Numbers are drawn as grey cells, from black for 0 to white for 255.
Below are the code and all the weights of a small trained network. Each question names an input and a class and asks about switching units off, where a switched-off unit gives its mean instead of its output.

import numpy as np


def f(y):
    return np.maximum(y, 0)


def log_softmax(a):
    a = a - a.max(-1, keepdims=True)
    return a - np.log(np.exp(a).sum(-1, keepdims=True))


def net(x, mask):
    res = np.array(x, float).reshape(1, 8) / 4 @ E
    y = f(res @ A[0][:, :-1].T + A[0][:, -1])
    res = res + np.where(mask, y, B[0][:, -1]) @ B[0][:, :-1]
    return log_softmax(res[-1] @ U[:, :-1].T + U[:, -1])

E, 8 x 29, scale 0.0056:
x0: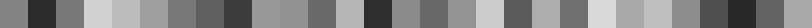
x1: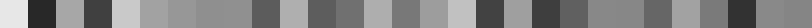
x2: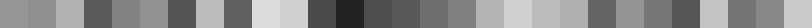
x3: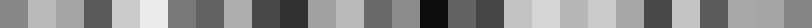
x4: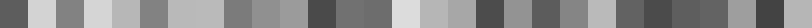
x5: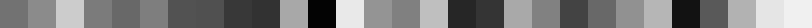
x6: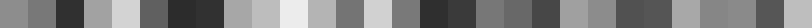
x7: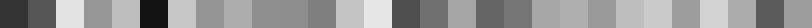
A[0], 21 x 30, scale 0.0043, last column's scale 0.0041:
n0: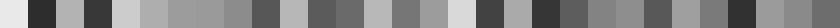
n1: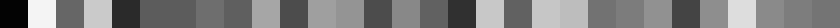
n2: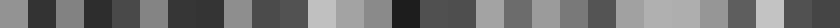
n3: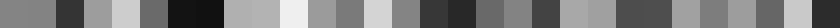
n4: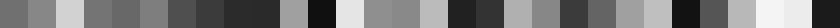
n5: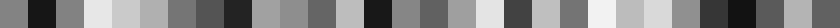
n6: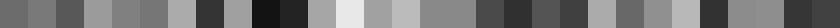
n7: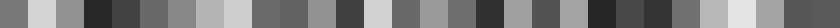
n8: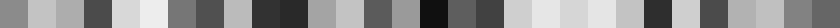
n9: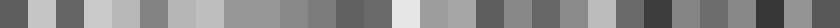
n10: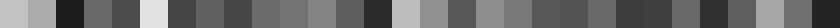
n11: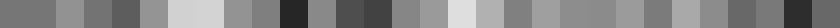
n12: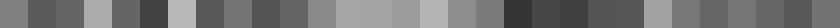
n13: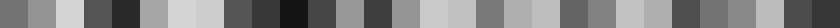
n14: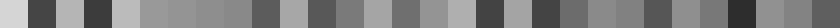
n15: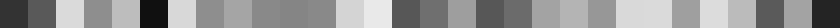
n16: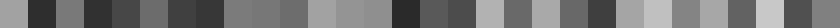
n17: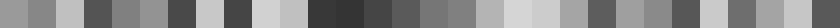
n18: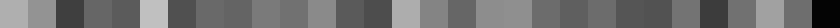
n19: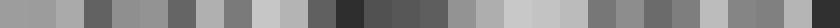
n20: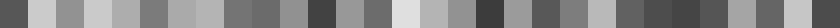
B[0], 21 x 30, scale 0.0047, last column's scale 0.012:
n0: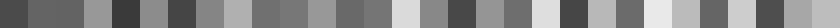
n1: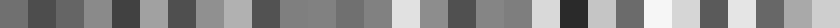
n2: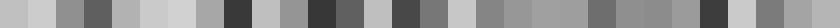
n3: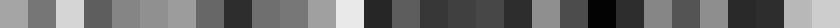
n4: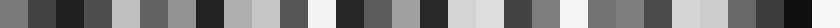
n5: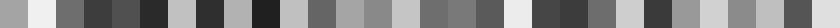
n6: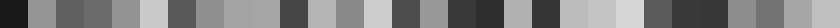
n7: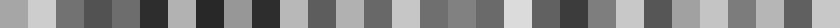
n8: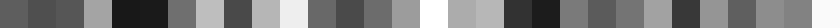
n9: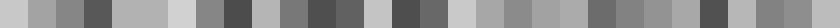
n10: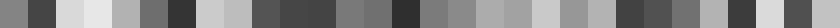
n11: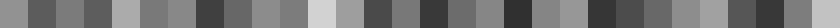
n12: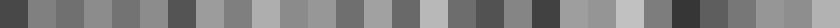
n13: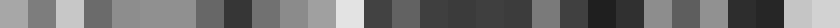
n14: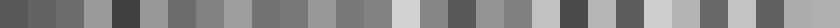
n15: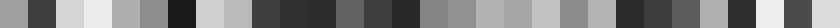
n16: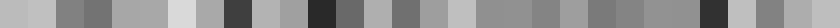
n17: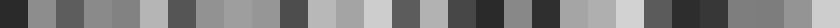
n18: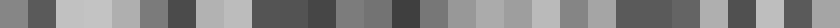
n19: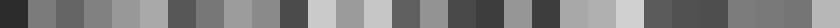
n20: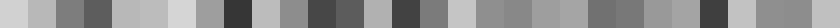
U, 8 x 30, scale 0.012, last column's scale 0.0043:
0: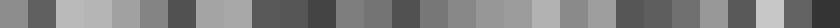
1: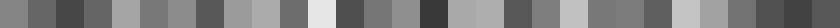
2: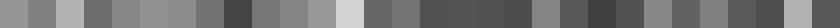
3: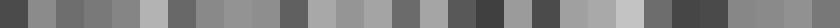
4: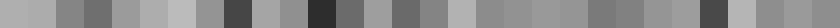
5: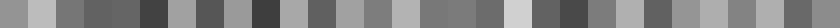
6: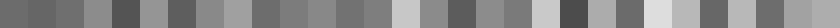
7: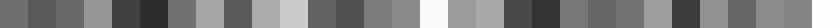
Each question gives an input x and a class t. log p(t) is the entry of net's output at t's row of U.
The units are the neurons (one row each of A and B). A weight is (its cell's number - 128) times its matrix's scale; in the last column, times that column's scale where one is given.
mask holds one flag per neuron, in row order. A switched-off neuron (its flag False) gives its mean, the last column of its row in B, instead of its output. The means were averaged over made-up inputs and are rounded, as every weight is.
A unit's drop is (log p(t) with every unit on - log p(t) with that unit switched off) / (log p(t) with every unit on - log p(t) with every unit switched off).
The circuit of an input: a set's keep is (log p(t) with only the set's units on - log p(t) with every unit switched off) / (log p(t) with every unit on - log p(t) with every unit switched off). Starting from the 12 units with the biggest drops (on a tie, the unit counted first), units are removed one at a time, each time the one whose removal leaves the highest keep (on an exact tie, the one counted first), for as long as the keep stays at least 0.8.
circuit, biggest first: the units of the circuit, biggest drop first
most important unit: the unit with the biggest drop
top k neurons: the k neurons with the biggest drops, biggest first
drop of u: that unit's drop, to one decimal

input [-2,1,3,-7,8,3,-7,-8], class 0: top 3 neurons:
[n10; n8; n18]
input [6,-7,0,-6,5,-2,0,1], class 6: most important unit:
n1
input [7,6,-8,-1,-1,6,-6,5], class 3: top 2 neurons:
[n6; n12]
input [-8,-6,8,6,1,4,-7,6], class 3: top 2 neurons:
[n17; n19]
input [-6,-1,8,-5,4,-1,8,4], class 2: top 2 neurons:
[n3; n6]
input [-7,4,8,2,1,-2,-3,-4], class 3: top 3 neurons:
[n17; n19; n5]
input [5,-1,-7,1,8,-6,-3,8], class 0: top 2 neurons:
[n15; n4]
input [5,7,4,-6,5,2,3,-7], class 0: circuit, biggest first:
[n10; n8]
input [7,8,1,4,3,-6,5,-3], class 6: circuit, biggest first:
[n0; n4]
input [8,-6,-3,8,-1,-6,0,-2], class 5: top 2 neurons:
[n5; n4]
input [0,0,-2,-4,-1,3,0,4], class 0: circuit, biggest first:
[n8; n15]
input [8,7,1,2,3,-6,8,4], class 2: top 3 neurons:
[n3; n4; n7]
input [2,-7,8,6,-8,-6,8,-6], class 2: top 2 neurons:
[n3; n4]
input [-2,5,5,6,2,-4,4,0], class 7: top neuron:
[n8]
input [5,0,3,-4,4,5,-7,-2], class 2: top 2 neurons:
[n13; n8]
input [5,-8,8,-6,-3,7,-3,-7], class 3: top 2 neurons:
[n17; n15]
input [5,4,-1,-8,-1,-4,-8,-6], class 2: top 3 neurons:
[n8; n13; n11]
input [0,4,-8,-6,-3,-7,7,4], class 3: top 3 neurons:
[n4; n6; n12]
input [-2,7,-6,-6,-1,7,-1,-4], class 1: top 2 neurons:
[n4; n8]
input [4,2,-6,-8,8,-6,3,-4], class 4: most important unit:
n9
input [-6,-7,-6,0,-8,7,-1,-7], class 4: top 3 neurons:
[n2; n16; n15]
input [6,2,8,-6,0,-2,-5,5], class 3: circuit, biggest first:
[n17; n8]
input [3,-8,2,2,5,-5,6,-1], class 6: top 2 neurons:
[n1; n4]
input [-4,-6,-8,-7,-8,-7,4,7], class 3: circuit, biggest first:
[n4; n6]
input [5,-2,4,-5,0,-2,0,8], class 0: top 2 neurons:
[n15; n8]
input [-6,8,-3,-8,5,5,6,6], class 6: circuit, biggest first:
[n0; n8]
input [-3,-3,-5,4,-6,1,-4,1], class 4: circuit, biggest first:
[n2]
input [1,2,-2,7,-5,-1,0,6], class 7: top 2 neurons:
[n8; n10]
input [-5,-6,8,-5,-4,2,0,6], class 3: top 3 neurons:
[n17; n8; n19]
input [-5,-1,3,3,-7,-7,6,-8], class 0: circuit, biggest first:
[n10; n4]
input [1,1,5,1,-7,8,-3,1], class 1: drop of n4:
1.6
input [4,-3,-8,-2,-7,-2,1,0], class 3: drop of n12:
0.1
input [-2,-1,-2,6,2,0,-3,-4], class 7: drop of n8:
1.0
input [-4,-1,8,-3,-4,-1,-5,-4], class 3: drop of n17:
0.4
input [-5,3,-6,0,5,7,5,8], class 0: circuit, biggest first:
[n15]
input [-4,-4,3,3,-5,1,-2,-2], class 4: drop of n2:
0.7
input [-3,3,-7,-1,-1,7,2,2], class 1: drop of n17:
0.2
